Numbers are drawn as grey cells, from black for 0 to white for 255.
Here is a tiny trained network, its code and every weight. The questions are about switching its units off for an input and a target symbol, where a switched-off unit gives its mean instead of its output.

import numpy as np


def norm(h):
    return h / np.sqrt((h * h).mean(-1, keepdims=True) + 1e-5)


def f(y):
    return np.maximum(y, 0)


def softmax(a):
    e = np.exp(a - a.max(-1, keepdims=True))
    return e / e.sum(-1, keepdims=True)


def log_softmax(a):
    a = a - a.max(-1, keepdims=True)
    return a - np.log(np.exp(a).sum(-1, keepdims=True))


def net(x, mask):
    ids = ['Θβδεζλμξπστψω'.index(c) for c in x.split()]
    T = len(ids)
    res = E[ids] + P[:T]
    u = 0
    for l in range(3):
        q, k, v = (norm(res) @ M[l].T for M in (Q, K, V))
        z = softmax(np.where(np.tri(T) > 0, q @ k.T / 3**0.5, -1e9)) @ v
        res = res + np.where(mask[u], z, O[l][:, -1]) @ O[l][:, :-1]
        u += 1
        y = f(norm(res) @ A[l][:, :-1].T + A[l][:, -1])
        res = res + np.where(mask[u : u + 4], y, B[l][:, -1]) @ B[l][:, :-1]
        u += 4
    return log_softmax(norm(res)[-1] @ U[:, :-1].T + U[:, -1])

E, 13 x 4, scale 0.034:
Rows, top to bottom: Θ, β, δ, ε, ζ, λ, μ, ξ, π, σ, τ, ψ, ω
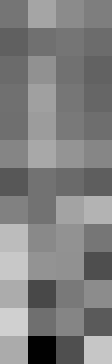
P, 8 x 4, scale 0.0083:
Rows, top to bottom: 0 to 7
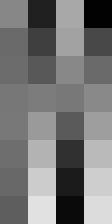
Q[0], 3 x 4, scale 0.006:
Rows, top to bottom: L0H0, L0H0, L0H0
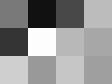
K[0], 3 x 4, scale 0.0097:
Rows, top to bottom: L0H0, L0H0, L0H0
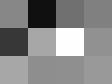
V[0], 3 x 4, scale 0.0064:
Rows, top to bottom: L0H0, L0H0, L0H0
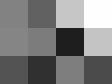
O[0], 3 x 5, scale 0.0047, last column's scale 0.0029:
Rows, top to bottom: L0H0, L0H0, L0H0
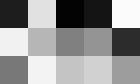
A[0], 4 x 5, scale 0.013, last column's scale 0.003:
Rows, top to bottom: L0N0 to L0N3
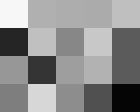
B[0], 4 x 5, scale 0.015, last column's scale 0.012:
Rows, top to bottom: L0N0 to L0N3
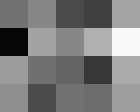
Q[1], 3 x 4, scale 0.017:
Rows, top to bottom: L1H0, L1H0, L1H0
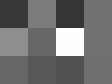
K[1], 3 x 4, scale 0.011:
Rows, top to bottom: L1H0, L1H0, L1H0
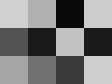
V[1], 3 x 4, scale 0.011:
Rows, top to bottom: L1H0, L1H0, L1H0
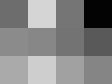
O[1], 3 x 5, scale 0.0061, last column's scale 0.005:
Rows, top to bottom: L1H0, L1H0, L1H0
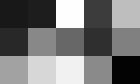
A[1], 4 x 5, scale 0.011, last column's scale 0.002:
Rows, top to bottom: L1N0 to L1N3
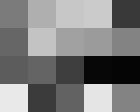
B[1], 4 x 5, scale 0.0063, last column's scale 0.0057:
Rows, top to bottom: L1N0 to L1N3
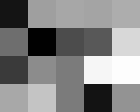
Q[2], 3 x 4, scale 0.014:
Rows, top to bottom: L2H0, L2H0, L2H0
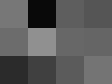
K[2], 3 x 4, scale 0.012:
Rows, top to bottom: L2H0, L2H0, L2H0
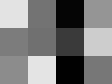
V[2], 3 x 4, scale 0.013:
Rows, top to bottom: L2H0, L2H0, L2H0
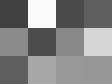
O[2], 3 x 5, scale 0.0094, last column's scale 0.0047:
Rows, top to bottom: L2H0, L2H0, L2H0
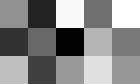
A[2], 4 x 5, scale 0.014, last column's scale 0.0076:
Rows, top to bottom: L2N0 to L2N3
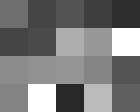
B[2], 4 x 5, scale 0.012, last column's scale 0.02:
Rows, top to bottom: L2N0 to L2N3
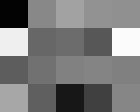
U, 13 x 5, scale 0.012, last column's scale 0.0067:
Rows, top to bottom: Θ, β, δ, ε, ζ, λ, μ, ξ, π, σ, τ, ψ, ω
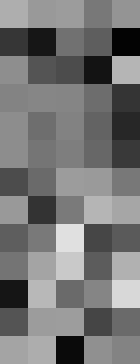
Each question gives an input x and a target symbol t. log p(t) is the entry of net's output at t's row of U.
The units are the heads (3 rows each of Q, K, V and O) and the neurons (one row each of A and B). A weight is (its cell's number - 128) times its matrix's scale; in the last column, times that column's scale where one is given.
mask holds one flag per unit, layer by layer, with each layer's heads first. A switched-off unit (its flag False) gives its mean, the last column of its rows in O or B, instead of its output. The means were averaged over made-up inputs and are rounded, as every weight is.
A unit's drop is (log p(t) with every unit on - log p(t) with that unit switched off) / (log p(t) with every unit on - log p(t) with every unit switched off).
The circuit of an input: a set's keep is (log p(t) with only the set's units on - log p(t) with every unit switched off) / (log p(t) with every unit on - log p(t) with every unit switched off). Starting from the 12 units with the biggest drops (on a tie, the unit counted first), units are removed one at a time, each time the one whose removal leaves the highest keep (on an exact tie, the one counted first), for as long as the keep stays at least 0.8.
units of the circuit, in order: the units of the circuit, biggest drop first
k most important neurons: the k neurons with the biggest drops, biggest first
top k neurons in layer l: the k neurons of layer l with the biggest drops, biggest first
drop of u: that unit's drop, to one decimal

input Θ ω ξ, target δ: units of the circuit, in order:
(L0N2)
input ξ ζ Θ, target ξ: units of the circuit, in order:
(L2H0; L0H0; L0N0)
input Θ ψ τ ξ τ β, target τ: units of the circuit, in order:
(L0N1; L2H0; L2N1)
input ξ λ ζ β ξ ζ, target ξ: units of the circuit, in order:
(L2H0; L0N0; L0N2)
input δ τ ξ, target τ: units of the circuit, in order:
(L2H0; L0N1; L0H0)
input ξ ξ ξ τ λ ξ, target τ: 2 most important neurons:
(L0N1; L0N3)
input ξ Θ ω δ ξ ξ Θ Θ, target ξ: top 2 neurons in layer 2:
(L2N1; L2N0)
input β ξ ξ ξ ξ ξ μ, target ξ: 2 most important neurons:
(L0N0; L0N2)
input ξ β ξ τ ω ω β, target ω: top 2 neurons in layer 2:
(L2N3; L2N0)
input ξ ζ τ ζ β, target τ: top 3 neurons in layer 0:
(L0N1; L0N0; L0N3)
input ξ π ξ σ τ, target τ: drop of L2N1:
0.6
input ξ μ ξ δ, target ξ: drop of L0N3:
0.1
